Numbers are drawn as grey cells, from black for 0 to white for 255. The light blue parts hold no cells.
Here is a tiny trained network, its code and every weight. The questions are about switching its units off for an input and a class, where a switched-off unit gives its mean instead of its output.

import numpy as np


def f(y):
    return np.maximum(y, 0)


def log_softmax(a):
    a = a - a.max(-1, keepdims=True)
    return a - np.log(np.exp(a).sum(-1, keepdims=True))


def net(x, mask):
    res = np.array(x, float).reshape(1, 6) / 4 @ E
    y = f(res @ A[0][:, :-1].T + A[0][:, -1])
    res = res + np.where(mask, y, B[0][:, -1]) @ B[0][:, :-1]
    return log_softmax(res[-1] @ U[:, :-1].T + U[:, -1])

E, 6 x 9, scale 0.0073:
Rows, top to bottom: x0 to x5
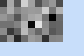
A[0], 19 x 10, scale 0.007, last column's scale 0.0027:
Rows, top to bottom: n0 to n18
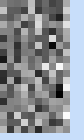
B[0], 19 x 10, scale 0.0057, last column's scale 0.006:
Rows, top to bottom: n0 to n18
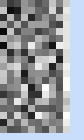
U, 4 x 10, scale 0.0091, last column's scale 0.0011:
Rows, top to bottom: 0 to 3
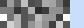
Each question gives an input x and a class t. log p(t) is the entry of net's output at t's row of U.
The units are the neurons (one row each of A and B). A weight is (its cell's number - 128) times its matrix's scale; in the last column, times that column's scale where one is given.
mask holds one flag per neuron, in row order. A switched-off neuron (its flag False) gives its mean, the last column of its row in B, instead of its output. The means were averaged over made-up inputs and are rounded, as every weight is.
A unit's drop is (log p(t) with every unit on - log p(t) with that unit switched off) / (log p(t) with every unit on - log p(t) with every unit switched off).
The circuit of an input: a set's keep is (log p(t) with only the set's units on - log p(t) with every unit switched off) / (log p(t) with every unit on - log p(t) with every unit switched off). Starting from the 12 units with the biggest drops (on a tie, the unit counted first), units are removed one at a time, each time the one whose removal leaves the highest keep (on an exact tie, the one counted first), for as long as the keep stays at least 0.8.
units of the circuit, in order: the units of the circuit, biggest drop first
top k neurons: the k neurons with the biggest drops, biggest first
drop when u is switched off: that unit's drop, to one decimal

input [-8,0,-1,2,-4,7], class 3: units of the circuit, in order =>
n6
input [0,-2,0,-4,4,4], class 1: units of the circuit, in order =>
n16; n12
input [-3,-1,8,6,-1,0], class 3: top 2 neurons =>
n6; n1
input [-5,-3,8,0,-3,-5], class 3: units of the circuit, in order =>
n6; n8
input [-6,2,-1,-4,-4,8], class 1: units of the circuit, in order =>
n16; n9
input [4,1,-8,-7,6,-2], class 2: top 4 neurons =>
n10; n14; n5; n4
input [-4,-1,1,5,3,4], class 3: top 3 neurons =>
n6; n1; n0
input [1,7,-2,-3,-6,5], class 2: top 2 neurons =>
n6; n4
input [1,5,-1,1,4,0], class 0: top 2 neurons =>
n6; n10
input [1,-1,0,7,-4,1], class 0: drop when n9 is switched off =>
0.1
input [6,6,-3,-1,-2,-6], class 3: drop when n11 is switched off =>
0.2
